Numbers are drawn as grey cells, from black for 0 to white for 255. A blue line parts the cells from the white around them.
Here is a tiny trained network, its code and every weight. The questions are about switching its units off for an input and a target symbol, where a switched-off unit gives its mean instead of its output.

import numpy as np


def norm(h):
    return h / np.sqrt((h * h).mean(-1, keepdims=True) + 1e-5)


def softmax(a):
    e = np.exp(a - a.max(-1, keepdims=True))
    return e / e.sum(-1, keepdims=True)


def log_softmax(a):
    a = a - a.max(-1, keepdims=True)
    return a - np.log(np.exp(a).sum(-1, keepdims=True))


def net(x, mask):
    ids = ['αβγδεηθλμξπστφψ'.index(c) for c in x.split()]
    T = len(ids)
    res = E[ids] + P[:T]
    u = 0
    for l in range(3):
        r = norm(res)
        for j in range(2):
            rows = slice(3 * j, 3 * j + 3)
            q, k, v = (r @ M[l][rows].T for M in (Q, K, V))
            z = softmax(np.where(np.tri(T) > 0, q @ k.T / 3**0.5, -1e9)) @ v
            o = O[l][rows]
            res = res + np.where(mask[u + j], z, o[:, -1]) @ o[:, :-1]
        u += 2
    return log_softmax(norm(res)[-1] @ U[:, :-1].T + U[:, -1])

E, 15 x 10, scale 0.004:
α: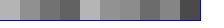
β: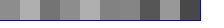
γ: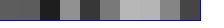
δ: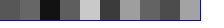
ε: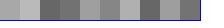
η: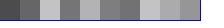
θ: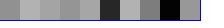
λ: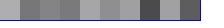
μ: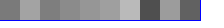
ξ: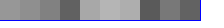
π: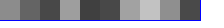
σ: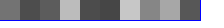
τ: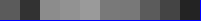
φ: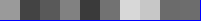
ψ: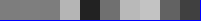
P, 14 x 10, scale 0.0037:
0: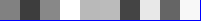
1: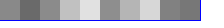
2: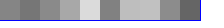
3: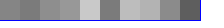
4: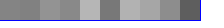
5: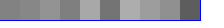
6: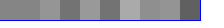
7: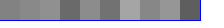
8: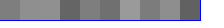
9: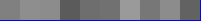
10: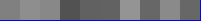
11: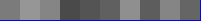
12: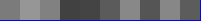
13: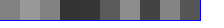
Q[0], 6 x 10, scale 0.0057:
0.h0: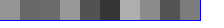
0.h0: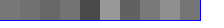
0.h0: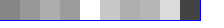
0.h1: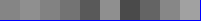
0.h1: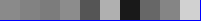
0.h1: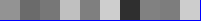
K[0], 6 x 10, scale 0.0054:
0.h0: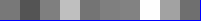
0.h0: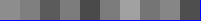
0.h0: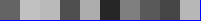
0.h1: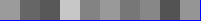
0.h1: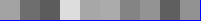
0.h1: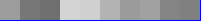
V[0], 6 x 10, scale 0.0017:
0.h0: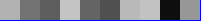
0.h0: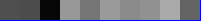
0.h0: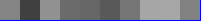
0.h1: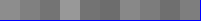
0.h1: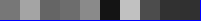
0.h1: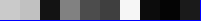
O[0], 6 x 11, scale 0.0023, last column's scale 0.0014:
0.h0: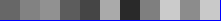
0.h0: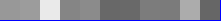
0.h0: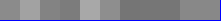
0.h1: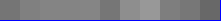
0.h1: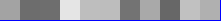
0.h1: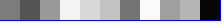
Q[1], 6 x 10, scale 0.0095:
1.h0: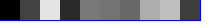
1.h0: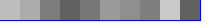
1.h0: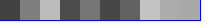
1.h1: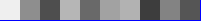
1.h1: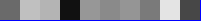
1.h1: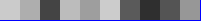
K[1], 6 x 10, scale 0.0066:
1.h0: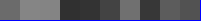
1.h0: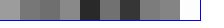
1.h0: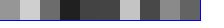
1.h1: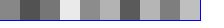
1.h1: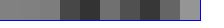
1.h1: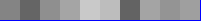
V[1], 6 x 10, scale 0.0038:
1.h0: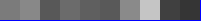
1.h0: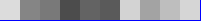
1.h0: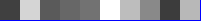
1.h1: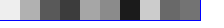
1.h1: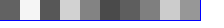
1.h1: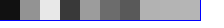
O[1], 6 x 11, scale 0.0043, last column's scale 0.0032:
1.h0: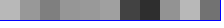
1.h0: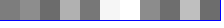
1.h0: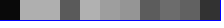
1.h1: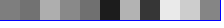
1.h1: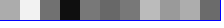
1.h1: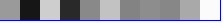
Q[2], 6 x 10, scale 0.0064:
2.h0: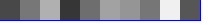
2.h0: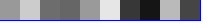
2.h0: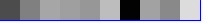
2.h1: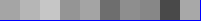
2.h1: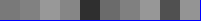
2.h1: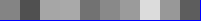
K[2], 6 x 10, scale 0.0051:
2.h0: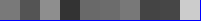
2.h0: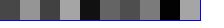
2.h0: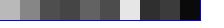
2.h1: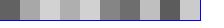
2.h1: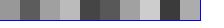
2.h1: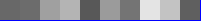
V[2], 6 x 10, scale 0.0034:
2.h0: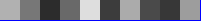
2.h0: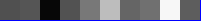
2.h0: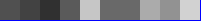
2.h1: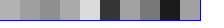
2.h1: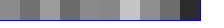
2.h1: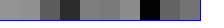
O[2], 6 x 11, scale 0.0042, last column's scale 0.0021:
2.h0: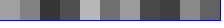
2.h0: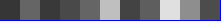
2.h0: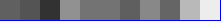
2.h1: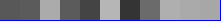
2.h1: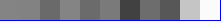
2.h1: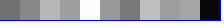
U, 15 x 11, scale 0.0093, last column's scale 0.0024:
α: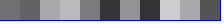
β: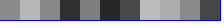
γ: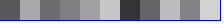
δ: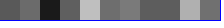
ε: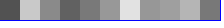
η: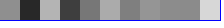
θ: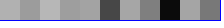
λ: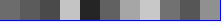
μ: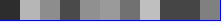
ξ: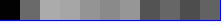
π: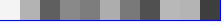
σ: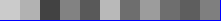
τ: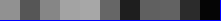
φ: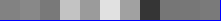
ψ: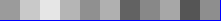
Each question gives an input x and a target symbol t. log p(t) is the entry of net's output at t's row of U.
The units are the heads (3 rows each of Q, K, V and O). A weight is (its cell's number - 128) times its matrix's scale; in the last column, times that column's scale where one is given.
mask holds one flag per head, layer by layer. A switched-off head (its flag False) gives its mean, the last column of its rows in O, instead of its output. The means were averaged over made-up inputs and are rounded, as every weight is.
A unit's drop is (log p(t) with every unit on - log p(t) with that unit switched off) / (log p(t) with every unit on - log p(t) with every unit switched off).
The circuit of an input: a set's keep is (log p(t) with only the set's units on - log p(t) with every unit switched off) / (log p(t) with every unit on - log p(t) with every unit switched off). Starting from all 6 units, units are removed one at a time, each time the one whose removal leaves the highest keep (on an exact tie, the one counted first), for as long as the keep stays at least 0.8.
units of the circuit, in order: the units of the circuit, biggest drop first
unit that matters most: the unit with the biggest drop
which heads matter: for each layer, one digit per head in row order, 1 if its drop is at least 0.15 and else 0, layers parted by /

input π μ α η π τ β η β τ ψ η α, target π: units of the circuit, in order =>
(1.h0 0.h1)
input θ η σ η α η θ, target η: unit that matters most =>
2.h1
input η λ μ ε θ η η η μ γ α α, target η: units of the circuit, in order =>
(1.h1 0.h1)
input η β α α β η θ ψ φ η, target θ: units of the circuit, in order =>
(2.h0 1.h0 0.h1)
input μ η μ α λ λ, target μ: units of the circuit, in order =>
(1.h0 1.h1)
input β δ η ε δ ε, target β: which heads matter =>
00 / 11 / 00
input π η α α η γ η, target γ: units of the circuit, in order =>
(1.h0 2.h0)
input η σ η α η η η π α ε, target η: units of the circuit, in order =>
(1.h1 0.h1)
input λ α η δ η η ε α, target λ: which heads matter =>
00 / 10 / 00
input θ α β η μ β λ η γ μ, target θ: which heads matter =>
00 / 00 / 10
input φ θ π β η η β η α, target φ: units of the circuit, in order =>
(1.h0 1.h1)
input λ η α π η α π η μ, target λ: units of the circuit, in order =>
(1.h0 0.h1)
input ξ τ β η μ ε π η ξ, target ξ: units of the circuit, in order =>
(1.h0 1.h1)
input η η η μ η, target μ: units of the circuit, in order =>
(1.h1)
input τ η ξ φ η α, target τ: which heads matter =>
00 / 11 / 00
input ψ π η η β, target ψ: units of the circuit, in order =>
(2.h0 1.h0)
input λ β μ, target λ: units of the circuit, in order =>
(1.h0 2.h1)
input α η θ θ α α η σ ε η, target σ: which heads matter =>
01 / 11 / 00
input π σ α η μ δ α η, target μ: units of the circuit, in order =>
(0.h1 1.h1)
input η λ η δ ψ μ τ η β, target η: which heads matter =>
00 / 01 / 00
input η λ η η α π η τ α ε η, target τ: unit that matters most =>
0.h1
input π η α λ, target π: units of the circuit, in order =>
(1.h0 1.h1)
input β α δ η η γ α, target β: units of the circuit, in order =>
(1.h1 1.h0)
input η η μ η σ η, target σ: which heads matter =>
00 / 11 / 00
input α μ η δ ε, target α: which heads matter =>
00 / 01 / 00
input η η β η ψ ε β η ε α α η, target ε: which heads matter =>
01 / 11 / 00
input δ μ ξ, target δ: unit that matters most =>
2.h0
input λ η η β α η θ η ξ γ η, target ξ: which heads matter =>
01 / 11 / 00
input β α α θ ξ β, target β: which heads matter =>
00 / 11 / 00
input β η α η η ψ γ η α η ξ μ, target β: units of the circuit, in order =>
(1.h0 1.h1 0.h1)
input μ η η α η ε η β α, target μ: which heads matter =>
00 / 10 / 00
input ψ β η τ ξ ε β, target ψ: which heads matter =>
00 / 00 / 10
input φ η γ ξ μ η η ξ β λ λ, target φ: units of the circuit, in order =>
(1.h0 1.h1)
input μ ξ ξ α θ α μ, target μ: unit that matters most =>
1.h0
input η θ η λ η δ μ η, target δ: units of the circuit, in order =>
(2.h0 1.h0 0.h1)
